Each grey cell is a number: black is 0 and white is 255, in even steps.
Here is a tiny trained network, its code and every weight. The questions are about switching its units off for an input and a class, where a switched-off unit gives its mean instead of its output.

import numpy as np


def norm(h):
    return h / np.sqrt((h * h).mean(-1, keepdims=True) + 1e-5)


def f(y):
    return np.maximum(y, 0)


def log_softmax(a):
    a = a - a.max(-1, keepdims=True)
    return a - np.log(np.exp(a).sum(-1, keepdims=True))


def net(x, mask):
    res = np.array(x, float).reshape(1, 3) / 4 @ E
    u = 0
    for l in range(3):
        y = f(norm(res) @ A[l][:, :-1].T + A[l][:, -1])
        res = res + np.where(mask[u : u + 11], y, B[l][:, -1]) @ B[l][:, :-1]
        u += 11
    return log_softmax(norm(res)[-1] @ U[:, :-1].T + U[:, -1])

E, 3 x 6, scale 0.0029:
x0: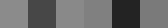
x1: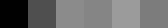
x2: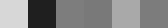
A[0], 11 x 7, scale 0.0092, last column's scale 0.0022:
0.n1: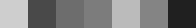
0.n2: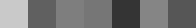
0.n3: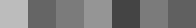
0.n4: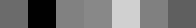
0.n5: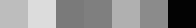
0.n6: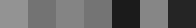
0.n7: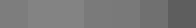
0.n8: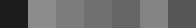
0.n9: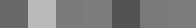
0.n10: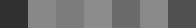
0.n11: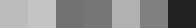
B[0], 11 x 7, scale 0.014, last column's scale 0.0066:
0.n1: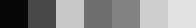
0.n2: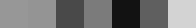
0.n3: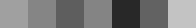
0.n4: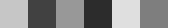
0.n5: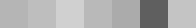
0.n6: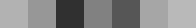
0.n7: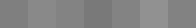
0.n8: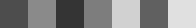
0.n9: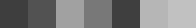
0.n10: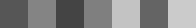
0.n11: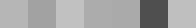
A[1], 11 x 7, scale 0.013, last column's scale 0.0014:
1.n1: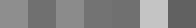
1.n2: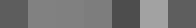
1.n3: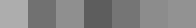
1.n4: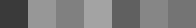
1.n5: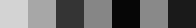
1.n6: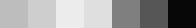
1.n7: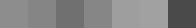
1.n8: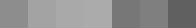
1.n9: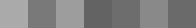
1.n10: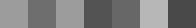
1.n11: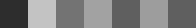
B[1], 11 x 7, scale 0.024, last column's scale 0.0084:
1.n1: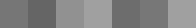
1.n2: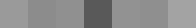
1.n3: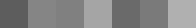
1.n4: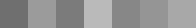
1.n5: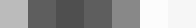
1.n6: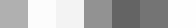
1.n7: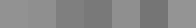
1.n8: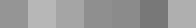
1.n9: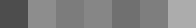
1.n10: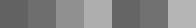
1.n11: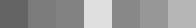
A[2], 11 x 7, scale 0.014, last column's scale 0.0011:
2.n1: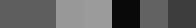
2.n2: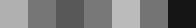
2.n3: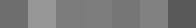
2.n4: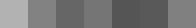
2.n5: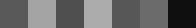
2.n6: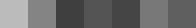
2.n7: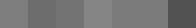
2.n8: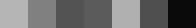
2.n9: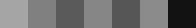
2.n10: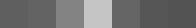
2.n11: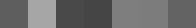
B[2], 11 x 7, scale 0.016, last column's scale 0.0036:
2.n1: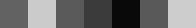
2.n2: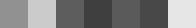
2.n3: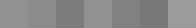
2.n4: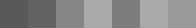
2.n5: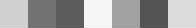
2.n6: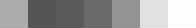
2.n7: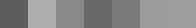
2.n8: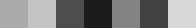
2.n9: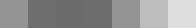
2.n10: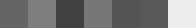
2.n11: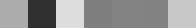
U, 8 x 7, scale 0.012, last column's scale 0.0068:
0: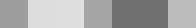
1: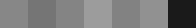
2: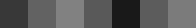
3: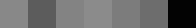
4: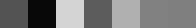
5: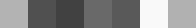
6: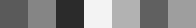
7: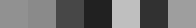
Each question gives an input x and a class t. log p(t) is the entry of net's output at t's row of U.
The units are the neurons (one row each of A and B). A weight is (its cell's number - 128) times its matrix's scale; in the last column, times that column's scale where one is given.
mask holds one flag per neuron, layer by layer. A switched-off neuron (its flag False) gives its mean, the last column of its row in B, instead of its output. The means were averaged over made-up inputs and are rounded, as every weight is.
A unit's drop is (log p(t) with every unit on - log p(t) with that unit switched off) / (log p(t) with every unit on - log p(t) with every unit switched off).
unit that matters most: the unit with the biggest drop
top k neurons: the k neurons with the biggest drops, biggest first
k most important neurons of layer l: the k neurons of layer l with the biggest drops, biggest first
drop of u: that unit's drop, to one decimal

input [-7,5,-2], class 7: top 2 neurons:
[0.n1 1.n6]
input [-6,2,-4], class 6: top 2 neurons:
[0.n4 1.n6]
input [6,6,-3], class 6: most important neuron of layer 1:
[1.n5]
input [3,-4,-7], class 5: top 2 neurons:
[1.n5 0.n1]
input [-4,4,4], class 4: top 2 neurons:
[0.n4 0.n8]
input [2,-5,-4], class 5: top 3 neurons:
[1.n5 0.n6 0.n2]
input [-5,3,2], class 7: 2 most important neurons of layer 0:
[0.n9 0.n1]
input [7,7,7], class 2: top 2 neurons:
[1.n5 0.n8]
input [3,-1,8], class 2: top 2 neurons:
[0.n1 0.n4]
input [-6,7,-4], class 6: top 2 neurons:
[0.n4 1.n5]
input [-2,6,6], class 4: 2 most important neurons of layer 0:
[0.n4 0.n8]
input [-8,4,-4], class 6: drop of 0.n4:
1.2
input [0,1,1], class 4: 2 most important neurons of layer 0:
[0.n4 0.n8]
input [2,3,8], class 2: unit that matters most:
1.n5
